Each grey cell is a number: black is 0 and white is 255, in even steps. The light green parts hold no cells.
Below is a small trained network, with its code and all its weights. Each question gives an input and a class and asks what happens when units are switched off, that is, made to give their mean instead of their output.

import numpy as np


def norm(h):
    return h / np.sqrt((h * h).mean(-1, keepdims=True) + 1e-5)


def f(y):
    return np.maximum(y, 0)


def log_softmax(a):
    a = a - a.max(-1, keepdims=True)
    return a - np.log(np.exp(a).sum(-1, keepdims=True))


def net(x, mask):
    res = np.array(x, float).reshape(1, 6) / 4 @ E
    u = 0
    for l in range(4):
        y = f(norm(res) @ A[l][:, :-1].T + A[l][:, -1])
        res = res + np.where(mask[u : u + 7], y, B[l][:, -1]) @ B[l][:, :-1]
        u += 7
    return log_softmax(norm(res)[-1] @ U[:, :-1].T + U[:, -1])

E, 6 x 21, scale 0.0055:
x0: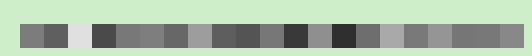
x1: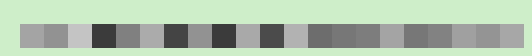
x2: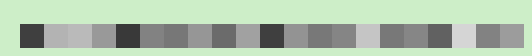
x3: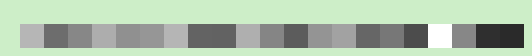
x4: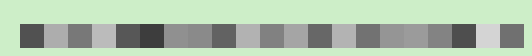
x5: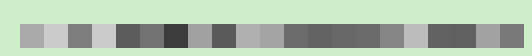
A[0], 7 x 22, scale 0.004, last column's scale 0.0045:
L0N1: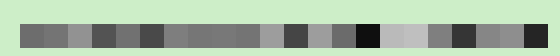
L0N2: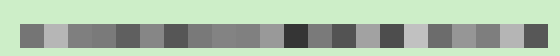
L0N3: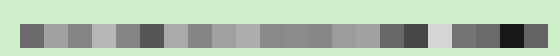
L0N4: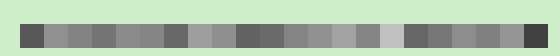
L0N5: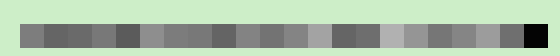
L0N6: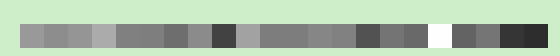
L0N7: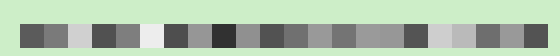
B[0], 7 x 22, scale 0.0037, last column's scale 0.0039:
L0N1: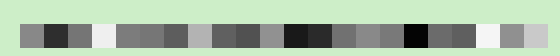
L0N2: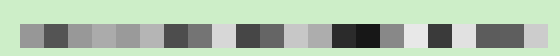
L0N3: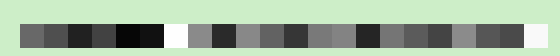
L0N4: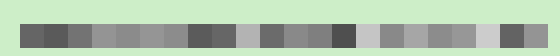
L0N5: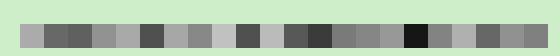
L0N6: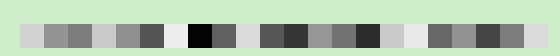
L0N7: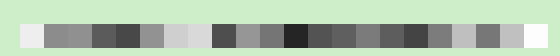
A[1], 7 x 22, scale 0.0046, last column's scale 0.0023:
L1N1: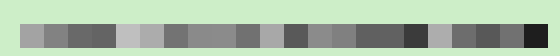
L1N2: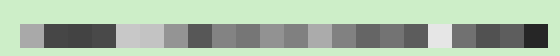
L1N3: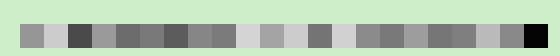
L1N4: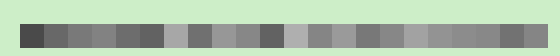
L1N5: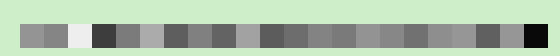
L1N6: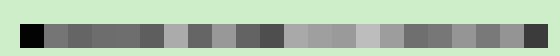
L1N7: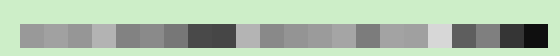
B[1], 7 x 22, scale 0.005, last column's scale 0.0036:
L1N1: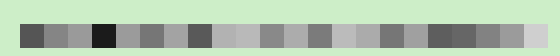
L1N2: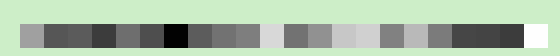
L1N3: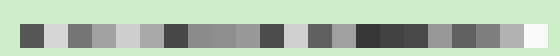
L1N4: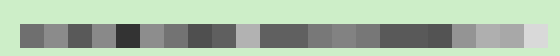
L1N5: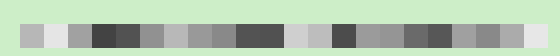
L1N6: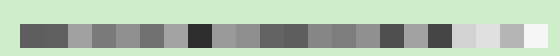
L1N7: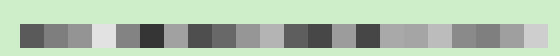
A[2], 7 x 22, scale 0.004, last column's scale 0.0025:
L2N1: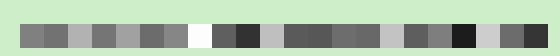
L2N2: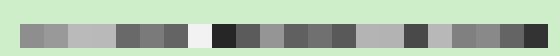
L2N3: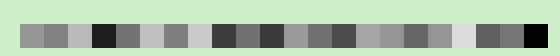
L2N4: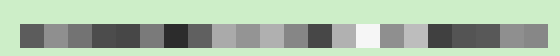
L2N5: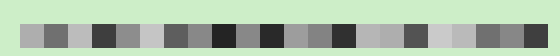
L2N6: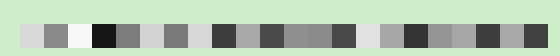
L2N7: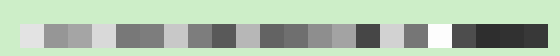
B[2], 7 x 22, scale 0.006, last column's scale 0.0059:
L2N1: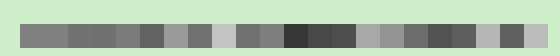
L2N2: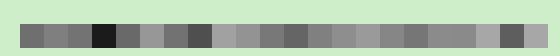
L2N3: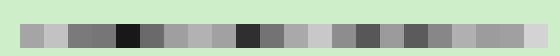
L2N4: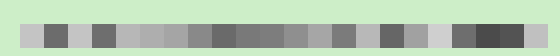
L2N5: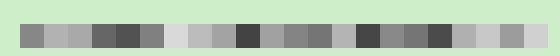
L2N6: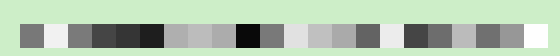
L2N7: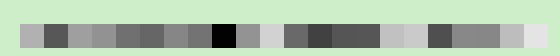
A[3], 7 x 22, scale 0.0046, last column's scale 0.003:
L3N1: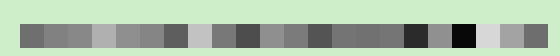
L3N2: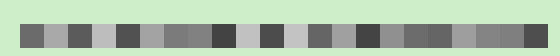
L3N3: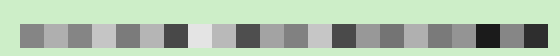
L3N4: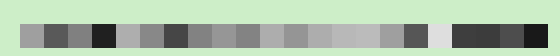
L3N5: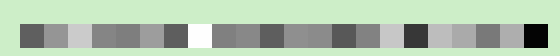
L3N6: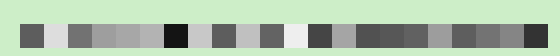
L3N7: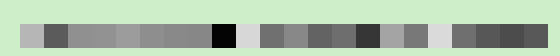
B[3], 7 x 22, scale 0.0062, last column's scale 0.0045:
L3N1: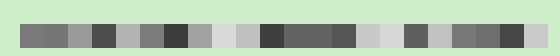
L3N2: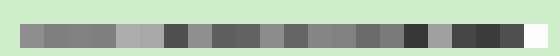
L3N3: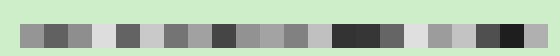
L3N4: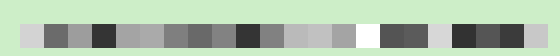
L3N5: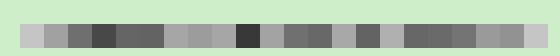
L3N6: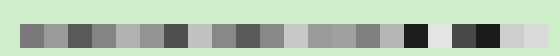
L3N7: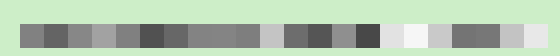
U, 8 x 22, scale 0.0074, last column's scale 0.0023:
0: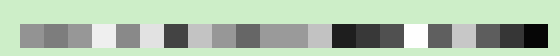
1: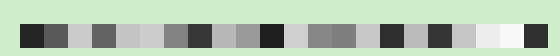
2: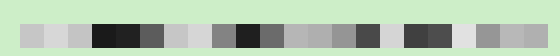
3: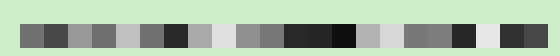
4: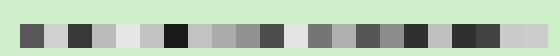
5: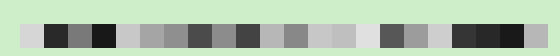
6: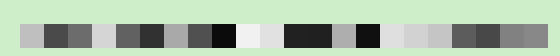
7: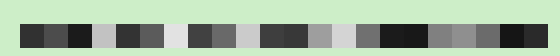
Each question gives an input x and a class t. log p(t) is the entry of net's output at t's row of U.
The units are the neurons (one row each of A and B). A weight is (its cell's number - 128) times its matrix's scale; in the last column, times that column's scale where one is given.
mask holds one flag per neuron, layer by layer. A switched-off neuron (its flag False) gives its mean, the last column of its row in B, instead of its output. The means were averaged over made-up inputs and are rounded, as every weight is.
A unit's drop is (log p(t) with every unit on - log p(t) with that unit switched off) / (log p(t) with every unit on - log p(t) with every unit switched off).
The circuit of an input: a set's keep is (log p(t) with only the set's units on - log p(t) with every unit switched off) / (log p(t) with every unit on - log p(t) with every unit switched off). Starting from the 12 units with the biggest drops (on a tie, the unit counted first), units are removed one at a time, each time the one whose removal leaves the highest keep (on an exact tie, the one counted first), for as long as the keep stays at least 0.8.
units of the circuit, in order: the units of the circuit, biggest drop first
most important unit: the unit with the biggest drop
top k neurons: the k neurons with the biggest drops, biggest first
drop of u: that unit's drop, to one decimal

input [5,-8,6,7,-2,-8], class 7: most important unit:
L0N3
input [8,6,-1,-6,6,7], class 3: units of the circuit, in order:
(L0N1; L2N1; L3N1)
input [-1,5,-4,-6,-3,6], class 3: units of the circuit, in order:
(L2N6; L2N3)
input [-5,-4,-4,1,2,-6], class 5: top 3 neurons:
(L1N2; L3N4; L2N4)
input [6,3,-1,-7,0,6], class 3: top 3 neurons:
(L0N1; L2N1; L0N7)
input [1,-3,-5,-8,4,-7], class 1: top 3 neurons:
(L1N6; L0N7; L3N2)
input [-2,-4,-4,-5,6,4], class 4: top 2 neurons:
(L1N3; L3N6)
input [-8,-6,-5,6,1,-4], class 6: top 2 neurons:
(L0N3; L2N7)
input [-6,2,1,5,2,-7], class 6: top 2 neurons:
(L2N6; L3N7)
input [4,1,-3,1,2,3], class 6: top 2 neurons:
(L0N6; L2N7)
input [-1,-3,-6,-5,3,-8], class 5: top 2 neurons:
(L1N2; L2N4)
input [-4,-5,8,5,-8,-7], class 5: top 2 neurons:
(L1N2; L2N5)
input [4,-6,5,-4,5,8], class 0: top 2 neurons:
(L0N2; L3N3)
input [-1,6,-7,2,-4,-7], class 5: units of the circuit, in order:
(L1N2)
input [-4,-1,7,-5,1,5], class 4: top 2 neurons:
(L1N3; L3N6)
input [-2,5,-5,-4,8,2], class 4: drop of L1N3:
0.3
